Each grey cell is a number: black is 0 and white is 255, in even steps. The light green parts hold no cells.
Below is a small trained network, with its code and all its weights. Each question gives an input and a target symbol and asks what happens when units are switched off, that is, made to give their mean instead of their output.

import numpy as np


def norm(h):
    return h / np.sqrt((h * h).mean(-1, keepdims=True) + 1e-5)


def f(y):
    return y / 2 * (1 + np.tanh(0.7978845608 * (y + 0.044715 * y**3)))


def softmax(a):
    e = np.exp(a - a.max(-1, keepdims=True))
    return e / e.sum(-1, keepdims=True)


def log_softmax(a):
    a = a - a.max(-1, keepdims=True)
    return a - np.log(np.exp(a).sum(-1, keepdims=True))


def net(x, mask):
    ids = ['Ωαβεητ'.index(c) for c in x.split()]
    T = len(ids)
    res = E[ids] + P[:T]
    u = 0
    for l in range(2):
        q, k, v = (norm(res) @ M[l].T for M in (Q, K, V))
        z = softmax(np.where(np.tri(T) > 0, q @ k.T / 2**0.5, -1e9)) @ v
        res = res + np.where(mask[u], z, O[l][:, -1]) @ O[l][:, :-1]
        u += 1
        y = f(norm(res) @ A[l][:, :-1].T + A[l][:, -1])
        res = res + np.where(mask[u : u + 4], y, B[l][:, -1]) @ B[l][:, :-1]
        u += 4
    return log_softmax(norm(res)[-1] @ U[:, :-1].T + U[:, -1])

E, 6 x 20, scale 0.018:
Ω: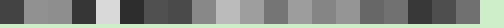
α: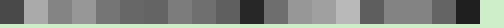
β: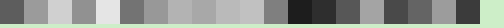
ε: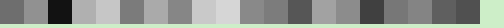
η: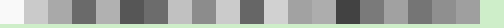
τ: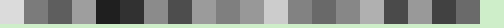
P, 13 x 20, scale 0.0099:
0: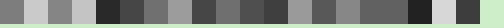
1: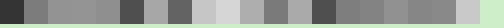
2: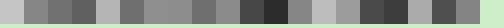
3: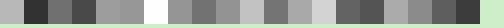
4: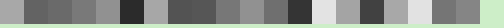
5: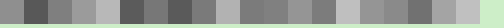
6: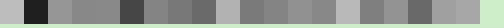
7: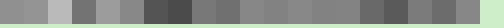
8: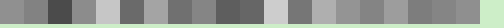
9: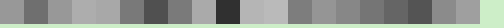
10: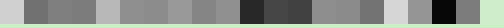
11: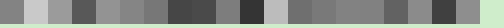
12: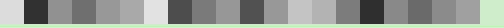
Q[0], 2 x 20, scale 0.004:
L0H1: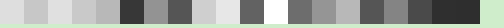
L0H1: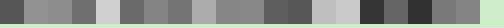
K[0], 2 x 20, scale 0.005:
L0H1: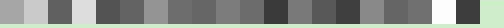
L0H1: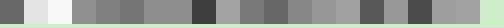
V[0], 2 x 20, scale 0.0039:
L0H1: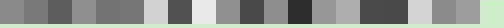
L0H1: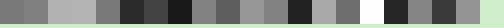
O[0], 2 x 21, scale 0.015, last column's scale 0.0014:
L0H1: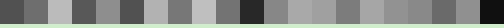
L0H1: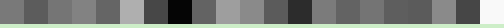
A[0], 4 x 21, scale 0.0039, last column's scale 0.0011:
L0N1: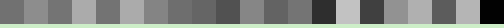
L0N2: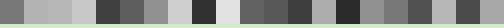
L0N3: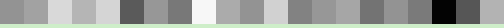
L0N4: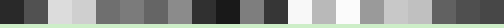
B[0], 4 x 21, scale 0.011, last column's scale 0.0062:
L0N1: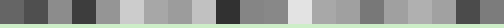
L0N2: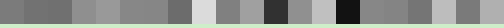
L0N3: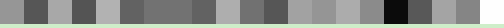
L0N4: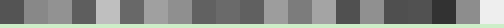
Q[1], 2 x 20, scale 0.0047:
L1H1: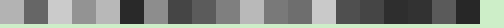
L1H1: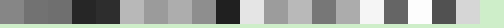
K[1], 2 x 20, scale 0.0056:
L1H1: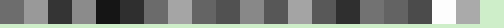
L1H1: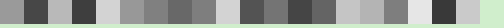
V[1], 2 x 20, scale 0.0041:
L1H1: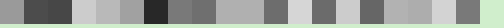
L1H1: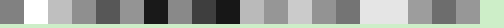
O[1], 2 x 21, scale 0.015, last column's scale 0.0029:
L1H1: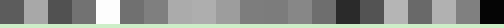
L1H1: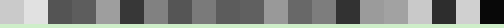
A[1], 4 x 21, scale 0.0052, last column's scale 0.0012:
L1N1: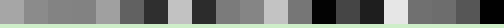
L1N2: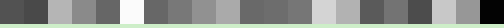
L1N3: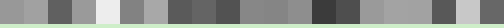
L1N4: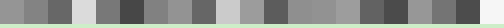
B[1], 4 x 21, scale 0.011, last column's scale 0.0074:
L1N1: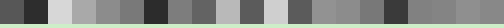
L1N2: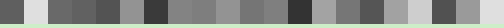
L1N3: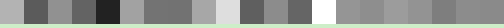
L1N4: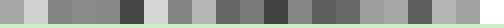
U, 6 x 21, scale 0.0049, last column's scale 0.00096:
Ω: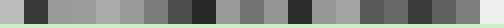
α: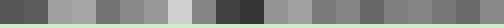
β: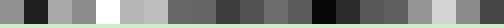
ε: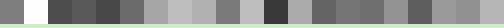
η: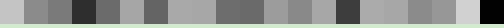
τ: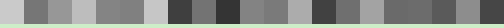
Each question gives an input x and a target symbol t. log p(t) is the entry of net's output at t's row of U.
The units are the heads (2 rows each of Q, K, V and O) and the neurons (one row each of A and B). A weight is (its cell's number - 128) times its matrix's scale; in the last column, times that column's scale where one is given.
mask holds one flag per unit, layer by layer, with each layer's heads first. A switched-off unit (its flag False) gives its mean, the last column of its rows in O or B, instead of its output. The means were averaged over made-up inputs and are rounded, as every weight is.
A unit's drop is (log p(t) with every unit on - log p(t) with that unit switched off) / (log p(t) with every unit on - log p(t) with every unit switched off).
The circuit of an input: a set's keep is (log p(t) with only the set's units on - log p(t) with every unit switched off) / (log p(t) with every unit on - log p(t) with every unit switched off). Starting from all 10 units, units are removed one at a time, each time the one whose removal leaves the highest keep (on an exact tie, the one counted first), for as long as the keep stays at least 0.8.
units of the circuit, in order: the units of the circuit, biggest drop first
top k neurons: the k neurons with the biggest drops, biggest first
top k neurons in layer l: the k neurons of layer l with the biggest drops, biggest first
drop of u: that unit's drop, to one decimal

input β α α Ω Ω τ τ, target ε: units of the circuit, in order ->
[L0N4 L1N4]
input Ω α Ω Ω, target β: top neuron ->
[L0N4]
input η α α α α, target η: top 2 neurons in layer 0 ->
[L0N3 L0N4]
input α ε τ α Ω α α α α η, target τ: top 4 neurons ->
[L0N4 L0N3 L1N2 L1N3]
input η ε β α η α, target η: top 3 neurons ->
[L0N4 L1N3 L0N3]
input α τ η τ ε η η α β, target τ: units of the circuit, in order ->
[L1H1 L0N4 L0N3 L0H1]
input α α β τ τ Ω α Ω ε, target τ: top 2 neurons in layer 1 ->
[L1N2 L1N4]
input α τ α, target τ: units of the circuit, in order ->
[L1H1 L0N3 L1N2]
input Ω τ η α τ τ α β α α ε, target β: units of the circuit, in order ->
[L1H1 L0H1 L0N4]
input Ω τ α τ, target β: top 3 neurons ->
[L0N4 L1N2 L0N3]
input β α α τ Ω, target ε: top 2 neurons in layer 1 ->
[L1N4 L1N2]
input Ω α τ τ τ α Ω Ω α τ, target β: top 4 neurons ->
[L0N4 L0N3 L1N2 L1N3]
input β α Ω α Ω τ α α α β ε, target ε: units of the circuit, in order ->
[L1N4 L0N4]
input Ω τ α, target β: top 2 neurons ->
[L0N4 L0N3]
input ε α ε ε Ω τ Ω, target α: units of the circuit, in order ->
[L0H1]
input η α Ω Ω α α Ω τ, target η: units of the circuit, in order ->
[L1H1 L0H1 L1N3]
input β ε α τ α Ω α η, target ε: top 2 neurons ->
[L0N2 L1N2]
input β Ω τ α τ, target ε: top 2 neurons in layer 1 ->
[L1N4 L1N1]
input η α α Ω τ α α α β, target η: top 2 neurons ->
[L1N3 L0N3]
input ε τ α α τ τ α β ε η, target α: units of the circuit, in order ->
[L1H1]
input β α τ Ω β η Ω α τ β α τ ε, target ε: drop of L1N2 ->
0.3
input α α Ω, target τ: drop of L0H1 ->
0.3
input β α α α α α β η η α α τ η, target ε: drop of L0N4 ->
0.2
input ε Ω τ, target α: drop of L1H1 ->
0.3
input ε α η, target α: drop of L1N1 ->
0.0
